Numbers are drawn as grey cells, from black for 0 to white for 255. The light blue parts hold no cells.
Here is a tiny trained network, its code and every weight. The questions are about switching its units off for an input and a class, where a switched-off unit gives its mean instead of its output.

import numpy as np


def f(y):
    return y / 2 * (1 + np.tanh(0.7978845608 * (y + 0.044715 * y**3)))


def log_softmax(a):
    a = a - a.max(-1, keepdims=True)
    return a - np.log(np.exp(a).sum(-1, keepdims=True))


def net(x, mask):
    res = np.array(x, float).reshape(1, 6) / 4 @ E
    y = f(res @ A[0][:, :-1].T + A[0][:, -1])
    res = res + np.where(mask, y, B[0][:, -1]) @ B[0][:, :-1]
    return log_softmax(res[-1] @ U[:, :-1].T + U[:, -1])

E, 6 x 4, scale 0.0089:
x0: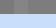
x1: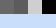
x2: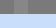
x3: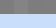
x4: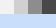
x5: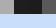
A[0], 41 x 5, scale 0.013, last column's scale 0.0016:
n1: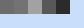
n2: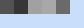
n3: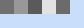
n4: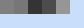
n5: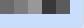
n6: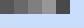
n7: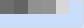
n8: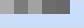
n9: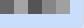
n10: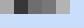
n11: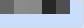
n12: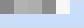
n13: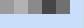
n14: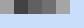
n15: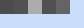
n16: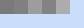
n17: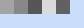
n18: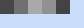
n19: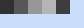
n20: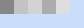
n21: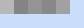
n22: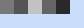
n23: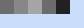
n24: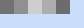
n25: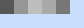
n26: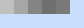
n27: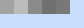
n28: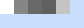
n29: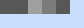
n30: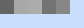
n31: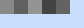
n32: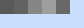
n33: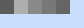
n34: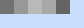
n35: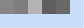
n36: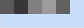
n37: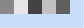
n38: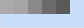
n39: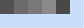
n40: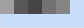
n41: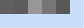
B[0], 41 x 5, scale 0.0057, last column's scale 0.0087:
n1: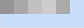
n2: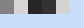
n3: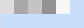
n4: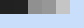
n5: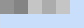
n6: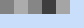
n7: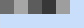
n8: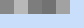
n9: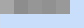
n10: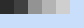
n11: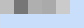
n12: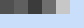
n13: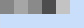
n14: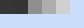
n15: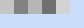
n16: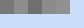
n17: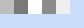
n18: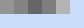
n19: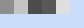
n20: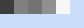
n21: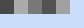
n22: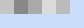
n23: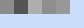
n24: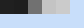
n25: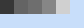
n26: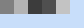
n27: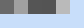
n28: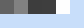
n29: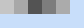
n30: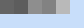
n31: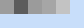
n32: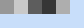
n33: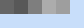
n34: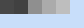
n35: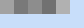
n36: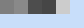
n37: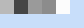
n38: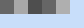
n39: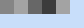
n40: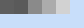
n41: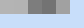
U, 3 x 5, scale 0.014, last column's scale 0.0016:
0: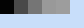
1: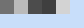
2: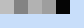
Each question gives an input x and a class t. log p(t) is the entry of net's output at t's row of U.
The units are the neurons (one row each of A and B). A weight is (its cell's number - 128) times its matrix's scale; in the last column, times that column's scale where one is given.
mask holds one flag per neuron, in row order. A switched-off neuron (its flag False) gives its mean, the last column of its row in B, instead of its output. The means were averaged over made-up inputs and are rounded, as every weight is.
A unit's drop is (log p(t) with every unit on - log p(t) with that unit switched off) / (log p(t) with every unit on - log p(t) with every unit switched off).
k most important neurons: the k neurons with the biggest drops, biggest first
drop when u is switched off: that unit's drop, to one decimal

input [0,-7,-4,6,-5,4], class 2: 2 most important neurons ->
n17, n3
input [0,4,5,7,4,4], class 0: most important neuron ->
n4
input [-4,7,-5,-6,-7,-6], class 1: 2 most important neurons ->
n2, n19
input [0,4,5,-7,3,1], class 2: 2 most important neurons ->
n2, n11
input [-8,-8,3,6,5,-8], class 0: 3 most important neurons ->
n20, n24, n12
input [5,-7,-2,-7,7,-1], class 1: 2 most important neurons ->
n28, n26
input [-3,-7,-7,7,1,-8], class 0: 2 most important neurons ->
n24, n20
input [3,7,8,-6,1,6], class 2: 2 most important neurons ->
n11, n15
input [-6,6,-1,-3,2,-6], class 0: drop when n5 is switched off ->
-0.1
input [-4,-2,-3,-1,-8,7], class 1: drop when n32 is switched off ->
0.2
